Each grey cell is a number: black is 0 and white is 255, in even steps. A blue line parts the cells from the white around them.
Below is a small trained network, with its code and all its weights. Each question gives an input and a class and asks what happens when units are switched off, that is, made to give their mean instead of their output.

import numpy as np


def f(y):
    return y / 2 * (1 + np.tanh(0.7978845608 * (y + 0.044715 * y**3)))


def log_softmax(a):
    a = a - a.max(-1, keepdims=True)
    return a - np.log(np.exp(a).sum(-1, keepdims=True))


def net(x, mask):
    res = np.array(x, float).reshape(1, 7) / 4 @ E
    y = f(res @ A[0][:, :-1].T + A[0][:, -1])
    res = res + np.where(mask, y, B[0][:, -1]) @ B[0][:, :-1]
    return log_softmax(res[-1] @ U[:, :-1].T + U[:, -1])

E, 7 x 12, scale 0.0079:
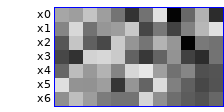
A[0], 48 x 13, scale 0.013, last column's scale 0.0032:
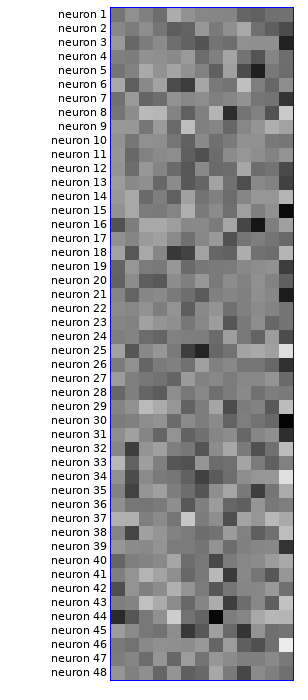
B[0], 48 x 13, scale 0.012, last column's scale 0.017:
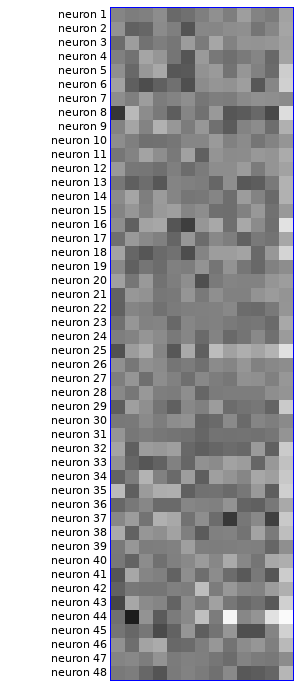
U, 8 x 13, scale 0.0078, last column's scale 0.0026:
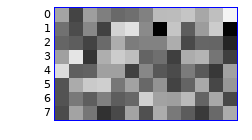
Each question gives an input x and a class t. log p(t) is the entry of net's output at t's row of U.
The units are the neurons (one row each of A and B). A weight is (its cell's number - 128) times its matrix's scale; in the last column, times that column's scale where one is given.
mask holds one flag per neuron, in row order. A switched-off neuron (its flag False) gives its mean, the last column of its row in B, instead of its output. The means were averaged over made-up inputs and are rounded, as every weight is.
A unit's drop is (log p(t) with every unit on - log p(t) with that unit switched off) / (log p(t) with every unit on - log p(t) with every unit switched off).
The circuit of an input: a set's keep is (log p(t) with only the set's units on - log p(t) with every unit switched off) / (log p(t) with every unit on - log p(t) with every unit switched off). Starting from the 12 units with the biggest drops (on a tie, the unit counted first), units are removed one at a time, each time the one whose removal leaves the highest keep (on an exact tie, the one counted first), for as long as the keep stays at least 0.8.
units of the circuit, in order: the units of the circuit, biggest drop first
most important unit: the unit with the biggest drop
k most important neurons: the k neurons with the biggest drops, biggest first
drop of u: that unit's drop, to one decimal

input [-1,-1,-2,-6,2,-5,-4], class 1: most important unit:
neuron 16
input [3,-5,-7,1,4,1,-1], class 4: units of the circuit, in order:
neuron 44; neuron 6
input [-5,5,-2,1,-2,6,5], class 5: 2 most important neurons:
neuron 6; neuron 18
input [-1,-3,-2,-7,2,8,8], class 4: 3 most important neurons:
neuron 44; neuron 25; neuron 37
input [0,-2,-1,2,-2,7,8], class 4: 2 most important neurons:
neuron 25; neuron 35
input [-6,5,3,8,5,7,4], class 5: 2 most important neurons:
neuron 6; neuron 18
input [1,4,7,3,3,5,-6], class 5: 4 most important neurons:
neuron 44; neuron 6; neuron 18; neuron 33
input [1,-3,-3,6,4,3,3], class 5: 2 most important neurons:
neuron 8; neuron 43
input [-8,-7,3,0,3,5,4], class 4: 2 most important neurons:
neuron 44; neuron 25
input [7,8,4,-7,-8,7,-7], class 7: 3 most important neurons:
neuron 45; neuron 13; neuron 48
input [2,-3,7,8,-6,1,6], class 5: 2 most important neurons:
neuron 35; neuron 16
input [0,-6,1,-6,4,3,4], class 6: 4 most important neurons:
neuron 35; neuron 32; neuron 38; neuron 44
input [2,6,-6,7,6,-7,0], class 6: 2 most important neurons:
neuron 44; neuron 42
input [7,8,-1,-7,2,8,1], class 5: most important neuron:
neuron 37
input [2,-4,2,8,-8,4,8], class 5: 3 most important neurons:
neuron 35; neuron 32; neuron 16
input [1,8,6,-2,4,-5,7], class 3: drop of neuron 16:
0.1
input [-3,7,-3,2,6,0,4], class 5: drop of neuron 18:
0.1
